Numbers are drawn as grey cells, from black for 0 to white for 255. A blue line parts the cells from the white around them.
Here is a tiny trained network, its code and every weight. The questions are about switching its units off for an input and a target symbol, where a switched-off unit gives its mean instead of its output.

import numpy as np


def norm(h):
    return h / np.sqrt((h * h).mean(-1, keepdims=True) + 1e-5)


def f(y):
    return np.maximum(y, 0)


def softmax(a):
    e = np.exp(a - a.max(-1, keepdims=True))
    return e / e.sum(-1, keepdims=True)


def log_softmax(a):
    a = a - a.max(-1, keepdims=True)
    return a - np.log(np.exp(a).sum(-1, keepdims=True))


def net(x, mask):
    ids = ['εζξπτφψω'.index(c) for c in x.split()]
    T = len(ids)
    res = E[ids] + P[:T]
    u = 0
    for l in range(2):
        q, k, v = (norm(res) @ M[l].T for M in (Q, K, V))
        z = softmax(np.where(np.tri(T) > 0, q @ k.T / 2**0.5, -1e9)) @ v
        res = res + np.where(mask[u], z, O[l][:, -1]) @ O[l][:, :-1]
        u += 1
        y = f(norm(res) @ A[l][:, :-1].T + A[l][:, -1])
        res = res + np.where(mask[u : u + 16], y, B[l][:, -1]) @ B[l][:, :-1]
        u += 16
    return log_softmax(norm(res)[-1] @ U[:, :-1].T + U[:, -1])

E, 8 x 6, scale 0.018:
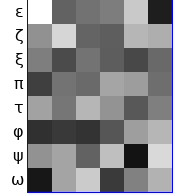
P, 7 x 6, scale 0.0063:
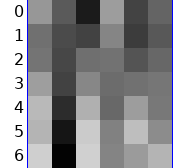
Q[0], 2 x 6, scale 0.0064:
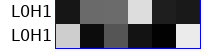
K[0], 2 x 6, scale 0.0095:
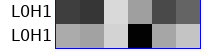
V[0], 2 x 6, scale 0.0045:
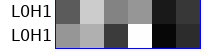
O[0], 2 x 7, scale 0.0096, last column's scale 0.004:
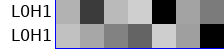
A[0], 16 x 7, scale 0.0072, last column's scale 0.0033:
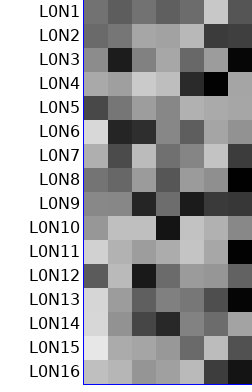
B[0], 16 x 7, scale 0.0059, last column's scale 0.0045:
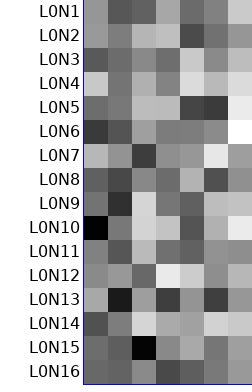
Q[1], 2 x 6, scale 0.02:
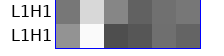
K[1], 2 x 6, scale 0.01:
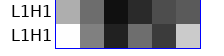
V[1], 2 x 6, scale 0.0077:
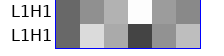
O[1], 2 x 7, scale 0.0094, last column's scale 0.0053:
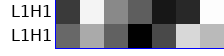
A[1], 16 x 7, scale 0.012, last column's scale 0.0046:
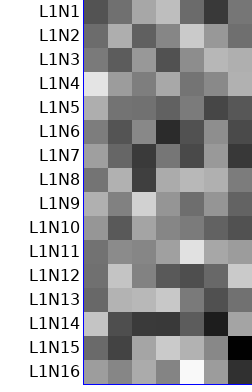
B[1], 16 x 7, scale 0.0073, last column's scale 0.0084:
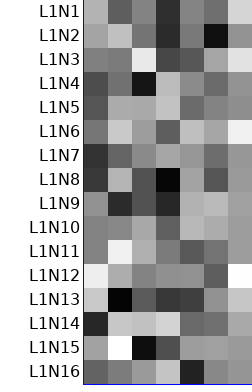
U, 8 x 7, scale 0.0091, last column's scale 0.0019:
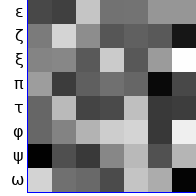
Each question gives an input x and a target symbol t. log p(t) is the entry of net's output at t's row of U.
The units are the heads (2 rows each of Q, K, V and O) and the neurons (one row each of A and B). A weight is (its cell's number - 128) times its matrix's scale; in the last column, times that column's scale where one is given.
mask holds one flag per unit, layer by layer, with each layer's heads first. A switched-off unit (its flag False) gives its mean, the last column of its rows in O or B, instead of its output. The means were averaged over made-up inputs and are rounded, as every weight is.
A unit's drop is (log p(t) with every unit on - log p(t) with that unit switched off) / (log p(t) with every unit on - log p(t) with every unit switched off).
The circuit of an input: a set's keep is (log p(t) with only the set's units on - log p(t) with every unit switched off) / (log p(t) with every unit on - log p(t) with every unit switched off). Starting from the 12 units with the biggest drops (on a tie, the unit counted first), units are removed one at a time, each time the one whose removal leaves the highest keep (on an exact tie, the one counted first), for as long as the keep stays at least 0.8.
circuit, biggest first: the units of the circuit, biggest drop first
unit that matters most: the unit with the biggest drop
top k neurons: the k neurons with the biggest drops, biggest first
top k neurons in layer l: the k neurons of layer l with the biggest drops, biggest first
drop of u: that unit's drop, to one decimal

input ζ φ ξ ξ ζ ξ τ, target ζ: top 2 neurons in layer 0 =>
[L0N10, L0N12]
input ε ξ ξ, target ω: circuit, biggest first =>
[L1H1, L1N15, L0H1]
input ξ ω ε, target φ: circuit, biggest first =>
[L1N14]
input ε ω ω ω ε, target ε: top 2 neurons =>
[L0N14, L1N12]
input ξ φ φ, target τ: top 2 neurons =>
[L1N15, L0N12]
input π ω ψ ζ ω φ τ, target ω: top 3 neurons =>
[L0N10, L1N9, L0N4]
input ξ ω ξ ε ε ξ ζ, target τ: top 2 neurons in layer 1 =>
[L1N8, L1N2]
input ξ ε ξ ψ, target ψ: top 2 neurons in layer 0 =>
[L0N15, L0N14]
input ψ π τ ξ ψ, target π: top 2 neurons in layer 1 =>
[L1N13, L1N1]
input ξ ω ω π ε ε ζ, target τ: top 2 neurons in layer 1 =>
[L1N8, L1N3]
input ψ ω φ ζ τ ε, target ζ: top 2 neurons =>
[L0N10, L0N14]
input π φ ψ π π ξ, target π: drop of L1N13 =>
0.2
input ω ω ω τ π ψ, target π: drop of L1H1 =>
1.0
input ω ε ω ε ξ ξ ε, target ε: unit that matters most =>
L0N14
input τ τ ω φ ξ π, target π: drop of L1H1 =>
0.1
